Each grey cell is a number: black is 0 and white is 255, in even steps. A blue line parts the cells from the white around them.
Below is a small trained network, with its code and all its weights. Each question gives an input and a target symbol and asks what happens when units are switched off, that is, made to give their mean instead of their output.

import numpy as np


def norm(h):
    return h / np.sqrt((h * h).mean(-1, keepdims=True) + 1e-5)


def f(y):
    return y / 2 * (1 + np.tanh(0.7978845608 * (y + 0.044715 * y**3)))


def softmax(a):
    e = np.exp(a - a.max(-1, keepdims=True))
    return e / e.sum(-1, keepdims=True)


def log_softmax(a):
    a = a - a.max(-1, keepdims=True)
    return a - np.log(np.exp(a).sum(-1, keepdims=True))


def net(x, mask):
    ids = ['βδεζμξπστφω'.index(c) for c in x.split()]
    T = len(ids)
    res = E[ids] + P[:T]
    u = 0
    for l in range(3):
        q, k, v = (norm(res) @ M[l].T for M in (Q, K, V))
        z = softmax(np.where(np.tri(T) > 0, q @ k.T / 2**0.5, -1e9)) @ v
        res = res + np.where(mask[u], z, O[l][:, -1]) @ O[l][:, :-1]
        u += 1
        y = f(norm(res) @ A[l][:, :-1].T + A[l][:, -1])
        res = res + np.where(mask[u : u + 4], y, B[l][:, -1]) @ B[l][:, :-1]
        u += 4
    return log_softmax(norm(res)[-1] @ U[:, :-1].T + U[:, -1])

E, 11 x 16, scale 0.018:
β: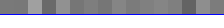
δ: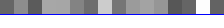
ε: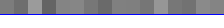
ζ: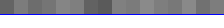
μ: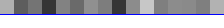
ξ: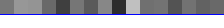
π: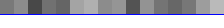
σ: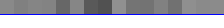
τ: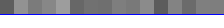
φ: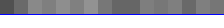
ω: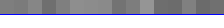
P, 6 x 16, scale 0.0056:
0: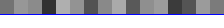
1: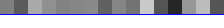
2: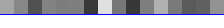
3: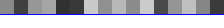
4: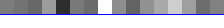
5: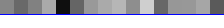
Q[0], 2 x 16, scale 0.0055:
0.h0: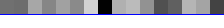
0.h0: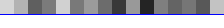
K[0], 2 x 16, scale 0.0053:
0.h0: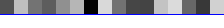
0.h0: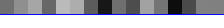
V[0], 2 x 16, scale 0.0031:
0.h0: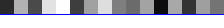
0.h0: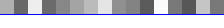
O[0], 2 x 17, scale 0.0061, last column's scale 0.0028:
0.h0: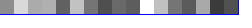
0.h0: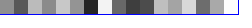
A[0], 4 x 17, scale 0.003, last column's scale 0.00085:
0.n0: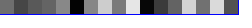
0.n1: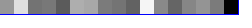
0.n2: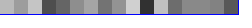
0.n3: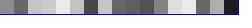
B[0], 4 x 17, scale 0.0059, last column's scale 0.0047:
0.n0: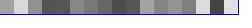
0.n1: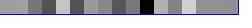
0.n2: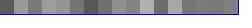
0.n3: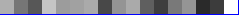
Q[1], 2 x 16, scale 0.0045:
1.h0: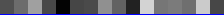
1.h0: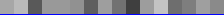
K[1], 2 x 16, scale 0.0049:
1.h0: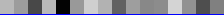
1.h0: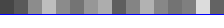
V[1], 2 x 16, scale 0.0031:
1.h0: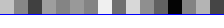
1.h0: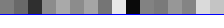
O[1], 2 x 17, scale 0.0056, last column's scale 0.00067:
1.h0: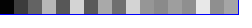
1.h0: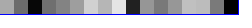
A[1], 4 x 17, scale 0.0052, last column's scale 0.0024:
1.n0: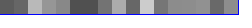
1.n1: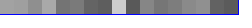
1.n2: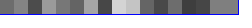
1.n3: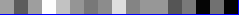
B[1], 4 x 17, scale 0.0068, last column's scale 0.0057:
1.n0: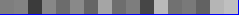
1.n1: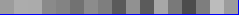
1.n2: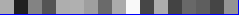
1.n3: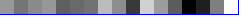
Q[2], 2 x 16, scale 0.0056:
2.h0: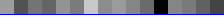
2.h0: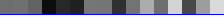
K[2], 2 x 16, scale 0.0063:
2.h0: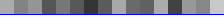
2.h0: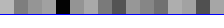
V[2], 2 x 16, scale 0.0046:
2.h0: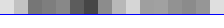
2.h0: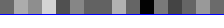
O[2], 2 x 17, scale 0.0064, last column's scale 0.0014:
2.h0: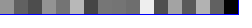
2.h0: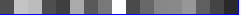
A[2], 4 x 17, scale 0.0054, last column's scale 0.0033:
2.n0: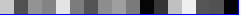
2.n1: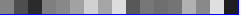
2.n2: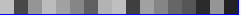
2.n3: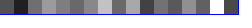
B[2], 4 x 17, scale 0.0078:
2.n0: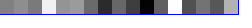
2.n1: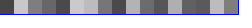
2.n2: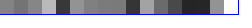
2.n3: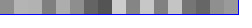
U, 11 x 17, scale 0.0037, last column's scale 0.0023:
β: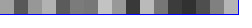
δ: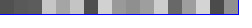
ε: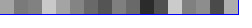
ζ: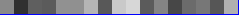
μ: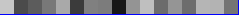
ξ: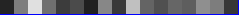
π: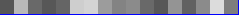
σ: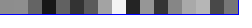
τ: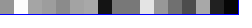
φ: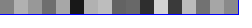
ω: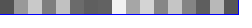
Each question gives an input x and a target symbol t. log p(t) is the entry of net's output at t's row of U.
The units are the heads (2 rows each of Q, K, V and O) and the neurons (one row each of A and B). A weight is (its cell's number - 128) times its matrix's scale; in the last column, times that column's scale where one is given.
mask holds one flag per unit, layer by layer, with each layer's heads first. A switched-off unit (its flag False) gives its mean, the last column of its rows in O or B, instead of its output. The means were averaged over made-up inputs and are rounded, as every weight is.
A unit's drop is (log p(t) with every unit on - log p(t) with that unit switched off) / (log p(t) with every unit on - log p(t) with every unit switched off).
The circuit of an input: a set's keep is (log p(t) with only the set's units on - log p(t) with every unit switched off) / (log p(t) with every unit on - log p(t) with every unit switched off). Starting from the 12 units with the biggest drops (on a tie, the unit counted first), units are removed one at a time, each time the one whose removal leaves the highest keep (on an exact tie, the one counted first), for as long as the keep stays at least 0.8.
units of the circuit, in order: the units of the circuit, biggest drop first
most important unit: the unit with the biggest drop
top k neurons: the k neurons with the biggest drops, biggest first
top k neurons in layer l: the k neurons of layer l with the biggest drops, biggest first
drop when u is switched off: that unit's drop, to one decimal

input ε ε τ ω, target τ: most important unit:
0.h0
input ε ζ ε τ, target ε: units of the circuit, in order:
0.h0; 2.n0
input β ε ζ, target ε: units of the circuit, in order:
0.h0; 2.n0; 1.n3
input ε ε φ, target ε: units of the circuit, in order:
0.h0; 2.n0; 1.n3
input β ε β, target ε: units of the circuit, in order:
0.h0; 2.n0; 1.n3
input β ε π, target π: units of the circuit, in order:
2.n1; 1.n3
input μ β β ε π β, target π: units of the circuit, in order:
1.h0; 2.n1
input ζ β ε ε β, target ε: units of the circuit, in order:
2.n0; 1.n3
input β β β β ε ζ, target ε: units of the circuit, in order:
0.h0; 2.n0
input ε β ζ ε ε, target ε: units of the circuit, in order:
2.n0; 1.n3
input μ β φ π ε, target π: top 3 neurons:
0.n3; 2.n1; 1.n3
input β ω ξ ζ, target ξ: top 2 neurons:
0.n0; 0.n3
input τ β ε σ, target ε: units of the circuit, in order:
0.h0; 2.n0
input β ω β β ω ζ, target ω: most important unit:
2.n3
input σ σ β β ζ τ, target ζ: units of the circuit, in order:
0.h0; 1.n2
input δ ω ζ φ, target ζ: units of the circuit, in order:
0.h0; 1.n2; 2.n2
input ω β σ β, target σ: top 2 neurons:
0.n0; 0.n3
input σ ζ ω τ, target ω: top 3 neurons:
0.n3; 2.n3; 1.n0
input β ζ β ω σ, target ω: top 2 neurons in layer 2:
2.n3; 2.n2
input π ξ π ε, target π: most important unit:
1.h0
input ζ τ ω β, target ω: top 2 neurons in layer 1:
1.n3; 1.n0
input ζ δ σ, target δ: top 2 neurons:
1.n3; 2.n2
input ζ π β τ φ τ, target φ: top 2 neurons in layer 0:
0.n1; 0.n0
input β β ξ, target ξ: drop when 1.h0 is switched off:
0.3
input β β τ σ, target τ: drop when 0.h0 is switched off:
1.2
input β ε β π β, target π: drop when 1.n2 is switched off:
0.0
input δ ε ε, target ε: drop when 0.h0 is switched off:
1.5
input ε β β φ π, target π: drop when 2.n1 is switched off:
0.7
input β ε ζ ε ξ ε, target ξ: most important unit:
1.h0
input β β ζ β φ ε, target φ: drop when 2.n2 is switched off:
0.1
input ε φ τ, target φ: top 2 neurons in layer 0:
0.n3; 0.n1
